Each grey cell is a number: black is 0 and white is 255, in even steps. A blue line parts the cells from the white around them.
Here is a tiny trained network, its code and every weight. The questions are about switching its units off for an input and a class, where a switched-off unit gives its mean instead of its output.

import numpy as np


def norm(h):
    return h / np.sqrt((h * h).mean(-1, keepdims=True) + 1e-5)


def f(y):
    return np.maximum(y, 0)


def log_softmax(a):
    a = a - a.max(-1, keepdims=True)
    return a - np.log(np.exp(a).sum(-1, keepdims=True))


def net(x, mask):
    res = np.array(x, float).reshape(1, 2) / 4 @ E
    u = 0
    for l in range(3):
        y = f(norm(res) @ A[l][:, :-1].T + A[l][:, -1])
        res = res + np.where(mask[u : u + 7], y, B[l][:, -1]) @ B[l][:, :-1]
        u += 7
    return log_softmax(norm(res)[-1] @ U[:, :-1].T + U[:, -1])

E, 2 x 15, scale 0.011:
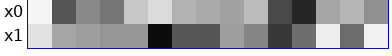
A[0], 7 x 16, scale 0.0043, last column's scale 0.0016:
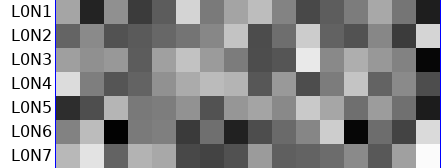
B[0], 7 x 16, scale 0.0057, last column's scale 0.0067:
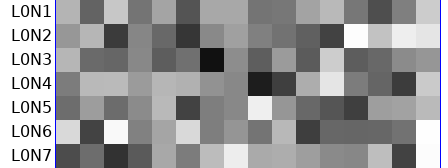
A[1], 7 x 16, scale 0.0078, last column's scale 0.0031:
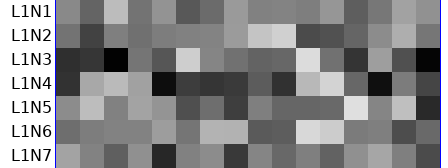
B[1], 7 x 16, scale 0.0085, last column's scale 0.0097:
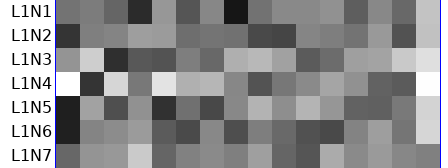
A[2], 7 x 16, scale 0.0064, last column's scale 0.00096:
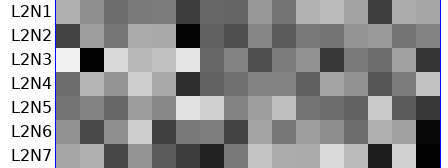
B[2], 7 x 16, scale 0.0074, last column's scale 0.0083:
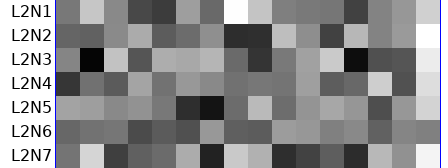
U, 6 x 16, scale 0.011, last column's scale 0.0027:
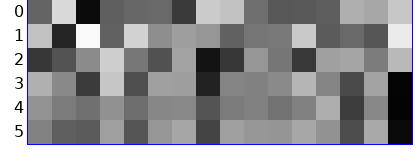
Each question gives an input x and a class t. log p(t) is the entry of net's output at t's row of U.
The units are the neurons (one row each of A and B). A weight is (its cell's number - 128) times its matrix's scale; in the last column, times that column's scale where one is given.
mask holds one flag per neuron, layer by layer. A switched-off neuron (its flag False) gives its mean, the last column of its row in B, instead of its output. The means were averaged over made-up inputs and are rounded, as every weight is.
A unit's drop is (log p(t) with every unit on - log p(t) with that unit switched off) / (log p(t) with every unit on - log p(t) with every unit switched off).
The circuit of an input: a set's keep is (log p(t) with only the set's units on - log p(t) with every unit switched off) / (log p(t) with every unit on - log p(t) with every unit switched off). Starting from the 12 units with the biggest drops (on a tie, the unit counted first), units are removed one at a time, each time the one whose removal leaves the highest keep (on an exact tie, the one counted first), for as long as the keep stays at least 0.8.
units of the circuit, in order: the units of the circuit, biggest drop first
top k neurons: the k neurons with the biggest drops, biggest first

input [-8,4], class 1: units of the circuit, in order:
(L1N4)
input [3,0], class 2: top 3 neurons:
(L1N6; L0N6; L1N4)
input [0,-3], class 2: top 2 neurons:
(L1N2; L1N4)
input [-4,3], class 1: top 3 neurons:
(L0N2; L1N4; L0N5)
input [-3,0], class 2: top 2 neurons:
(L0N6; L1N4)
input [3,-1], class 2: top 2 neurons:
(L1N6; L0N6)
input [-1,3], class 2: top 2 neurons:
(L0N7; L0N2)
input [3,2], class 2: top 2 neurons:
(L0N6; L1N4)
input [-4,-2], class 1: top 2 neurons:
(L0N7; L1N4)
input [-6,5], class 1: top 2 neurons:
(L1N4; L0N2)
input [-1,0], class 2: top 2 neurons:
(L1N2; L1N4)
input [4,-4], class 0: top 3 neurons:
(L1N4; L0N6; L1N6)
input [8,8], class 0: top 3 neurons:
(L1N4; L0N6; L1N5)
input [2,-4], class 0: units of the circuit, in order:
(L1N3)
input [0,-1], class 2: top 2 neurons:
(L1N2; L1N3)
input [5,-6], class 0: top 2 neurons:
(L1N4; L0N6)
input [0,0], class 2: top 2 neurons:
(L1N4; L0N2)
